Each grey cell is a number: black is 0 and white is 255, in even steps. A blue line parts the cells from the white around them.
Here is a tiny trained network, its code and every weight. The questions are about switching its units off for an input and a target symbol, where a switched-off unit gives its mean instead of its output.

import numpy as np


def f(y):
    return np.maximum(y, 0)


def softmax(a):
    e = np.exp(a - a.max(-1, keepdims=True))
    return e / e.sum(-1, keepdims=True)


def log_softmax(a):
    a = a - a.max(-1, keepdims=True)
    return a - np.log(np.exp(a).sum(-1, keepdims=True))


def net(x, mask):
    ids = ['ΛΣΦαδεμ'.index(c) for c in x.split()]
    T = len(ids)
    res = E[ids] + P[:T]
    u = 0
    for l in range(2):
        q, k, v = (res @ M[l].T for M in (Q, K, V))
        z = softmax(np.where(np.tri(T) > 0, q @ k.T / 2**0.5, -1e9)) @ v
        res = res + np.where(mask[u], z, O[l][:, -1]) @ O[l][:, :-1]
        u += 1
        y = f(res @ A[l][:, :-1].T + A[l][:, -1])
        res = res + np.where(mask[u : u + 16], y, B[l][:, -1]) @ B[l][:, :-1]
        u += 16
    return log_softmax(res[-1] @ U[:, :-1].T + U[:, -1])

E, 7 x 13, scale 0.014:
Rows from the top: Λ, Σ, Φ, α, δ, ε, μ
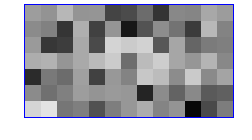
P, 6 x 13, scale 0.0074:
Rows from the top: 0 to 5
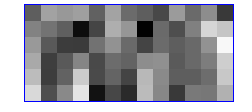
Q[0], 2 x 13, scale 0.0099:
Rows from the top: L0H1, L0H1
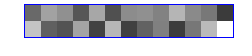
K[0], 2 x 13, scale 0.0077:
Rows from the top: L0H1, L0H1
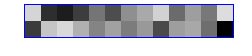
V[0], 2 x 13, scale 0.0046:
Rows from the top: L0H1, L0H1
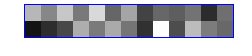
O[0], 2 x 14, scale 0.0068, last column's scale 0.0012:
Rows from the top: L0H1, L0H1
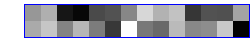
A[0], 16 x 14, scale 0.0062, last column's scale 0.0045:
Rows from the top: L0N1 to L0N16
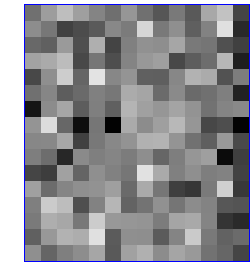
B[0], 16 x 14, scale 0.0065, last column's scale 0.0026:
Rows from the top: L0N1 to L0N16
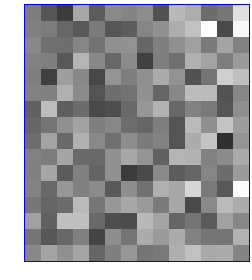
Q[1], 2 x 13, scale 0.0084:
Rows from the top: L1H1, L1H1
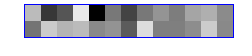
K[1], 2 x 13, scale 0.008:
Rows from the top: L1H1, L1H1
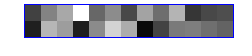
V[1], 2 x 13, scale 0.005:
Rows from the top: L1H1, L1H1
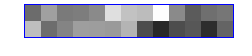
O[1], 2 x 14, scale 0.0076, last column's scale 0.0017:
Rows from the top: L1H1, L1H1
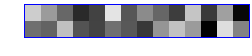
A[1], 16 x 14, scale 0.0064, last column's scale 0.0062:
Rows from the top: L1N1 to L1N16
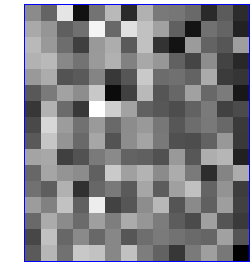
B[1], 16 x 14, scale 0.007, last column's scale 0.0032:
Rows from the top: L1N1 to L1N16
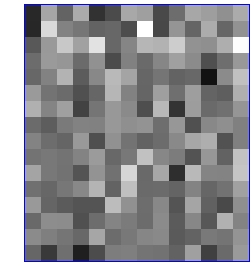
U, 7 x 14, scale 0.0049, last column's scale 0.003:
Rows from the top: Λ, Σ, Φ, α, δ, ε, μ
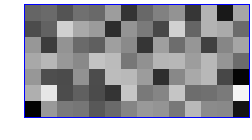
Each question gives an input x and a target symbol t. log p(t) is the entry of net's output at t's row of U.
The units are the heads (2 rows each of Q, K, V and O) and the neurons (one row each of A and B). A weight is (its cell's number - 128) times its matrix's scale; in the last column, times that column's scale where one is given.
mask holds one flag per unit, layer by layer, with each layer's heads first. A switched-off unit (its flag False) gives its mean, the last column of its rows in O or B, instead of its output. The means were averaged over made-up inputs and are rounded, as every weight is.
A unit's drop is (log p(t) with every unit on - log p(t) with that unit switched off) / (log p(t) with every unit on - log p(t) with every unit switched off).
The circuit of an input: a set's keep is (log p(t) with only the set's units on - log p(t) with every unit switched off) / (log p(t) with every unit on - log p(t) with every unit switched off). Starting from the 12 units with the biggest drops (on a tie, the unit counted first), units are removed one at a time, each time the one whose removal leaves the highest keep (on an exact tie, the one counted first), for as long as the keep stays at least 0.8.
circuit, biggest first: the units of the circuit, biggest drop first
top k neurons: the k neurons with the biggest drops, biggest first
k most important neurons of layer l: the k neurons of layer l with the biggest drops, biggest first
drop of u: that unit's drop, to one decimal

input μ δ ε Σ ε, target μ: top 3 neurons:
L1N1, L0N13, L1N3
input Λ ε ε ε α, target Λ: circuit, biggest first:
L0H1, L0N11
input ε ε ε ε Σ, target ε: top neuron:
L0N2
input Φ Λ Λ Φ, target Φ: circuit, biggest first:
L0H1, L1H1, L1N11
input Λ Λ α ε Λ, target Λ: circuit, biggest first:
L0H1, L1N6
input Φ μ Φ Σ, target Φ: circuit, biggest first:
L0H1, L1H1, L0N2
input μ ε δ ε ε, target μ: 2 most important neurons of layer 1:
L1N1, L1N3
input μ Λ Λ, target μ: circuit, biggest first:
L0H1, L1N1, L1H1
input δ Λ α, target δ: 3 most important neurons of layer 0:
L0N1, L0N15, L0N7
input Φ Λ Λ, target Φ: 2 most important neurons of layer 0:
L0N2, L0N12
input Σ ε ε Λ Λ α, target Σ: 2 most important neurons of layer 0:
L0N1, L0N15
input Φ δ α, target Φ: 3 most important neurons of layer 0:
L0N2, L0N5, L0N12
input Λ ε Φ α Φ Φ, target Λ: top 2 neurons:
L0N2, L0N11
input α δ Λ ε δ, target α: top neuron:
L1N3
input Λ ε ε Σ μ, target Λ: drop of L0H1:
0.7
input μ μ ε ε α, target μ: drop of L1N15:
0.0
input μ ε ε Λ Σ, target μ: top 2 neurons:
L1N1, L1N3
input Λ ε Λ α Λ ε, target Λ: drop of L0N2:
-0.1
